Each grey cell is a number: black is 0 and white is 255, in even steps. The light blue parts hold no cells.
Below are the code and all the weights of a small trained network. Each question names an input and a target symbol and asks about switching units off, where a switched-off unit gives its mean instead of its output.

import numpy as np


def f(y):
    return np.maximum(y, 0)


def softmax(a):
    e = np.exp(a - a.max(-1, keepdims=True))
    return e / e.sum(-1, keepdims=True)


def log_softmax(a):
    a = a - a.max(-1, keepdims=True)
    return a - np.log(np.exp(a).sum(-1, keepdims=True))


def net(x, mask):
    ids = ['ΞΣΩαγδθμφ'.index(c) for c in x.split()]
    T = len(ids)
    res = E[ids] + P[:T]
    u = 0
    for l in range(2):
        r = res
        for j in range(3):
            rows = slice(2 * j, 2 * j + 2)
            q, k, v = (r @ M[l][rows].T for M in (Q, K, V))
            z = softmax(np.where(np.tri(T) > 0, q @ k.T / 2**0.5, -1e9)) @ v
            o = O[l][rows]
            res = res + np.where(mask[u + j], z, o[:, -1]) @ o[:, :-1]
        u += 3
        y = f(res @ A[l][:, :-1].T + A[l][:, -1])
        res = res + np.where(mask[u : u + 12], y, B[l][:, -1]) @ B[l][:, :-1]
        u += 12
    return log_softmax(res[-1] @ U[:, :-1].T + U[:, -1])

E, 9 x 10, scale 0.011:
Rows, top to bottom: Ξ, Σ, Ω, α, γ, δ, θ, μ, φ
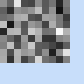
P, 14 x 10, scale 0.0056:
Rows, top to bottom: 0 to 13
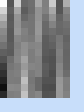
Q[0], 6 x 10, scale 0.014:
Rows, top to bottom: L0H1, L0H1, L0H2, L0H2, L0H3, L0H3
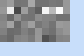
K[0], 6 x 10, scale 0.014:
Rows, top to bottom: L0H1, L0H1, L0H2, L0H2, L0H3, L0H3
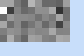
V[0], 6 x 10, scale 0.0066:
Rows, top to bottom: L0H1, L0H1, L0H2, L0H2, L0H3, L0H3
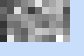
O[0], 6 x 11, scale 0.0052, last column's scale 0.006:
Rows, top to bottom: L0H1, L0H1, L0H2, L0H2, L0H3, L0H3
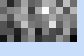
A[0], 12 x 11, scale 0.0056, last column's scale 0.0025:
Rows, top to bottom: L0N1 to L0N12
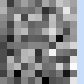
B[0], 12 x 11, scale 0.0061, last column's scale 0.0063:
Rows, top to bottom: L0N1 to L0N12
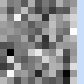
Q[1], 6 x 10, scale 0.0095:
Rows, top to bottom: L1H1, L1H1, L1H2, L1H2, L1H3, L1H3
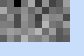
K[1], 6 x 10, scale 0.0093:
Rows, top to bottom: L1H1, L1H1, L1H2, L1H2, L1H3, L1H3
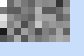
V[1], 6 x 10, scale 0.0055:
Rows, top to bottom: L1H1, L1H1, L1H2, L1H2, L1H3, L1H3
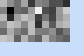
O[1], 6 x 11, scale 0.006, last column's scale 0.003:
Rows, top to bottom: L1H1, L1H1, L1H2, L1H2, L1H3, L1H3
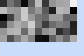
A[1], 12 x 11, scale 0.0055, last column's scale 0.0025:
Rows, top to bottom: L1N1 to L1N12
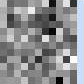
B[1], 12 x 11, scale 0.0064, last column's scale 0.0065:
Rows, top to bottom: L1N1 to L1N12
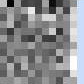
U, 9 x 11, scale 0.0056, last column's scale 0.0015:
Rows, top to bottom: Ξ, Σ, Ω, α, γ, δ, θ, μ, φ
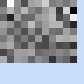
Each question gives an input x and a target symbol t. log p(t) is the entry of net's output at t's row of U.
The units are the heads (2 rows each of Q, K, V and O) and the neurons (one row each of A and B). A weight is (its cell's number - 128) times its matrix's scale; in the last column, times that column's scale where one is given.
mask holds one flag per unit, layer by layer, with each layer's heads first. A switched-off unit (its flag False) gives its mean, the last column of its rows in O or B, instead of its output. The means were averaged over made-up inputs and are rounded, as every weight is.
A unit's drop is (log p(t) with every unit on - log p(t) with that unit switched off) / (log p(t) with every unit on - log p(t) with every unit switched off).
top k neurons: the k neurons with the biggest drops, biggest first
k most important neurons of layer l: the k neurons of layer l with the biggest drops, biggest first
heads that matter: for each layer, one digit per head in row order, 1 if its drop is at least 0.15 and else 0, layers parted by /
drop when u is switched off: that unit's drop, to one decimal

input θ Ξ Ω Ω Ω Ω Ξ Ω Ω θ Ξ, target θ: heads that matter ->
100 / 011
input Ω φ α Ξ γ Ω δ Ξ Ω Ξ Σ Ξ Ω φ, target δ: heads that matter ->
101 / 100
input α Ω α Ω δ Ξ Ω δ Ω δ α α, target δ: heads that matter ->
000 / 100
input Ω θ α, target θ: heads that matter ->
100 / 001
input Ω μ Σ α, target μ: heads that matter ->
000 / 010
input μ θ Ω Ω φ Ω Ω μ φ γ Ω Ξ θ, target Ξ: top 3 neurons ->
(L0N9, L0N10, L0N7)
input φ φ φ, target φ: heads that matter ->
011 / 101
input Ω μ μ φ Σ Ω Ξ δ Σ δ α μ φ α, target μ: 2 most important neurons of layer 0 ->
(L0N12, L0N7)
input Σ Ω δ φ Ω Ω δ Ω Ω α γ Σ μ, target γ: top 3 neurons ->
(L1N1, L1N3, L0N1)
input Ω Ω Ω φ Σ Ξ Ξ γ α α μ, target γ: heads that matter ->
101 / 000
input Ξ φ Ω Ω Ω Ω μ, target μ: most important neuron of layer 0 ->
(L0N5)
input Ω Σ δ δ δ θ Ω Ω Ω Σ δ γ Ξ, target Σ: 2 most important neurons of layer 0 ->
(L0N6, L0N10)
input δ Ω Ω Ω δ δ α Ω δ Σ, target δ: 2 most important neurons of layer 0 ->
(L0N5, L0N6)
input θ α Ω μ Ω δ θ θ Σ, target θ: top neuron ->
(L0N9)
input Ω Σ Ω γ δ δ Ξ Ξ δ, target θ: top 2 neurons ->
(L0N11, L0N12)
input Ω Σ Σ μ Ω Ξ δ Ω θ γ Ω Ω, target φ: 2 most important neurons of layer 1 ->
(L1N6, L1N3)
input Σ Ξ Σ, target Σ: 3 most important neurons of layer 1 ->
(L1N12, L1N10, L1N6)
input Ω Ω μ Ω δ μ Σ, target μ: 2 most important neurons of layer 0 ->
(L0N12, L0N7)
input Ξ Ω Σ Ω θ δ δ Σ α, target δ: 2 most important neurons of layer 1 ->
(L1N10, L1N8)
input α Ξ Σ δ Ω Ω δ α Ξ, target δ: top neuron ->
(L0N5)
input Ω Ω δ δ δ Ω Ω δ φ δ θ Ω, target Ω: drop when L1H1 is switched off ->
0.6
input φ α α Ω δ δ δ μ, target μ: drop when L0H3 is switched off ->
0.3
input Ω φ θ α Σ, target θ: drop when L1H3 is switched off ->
0.2
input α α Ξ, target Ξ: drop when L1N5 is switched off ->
0.1
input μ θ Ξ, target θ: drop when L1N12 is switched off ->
0.0
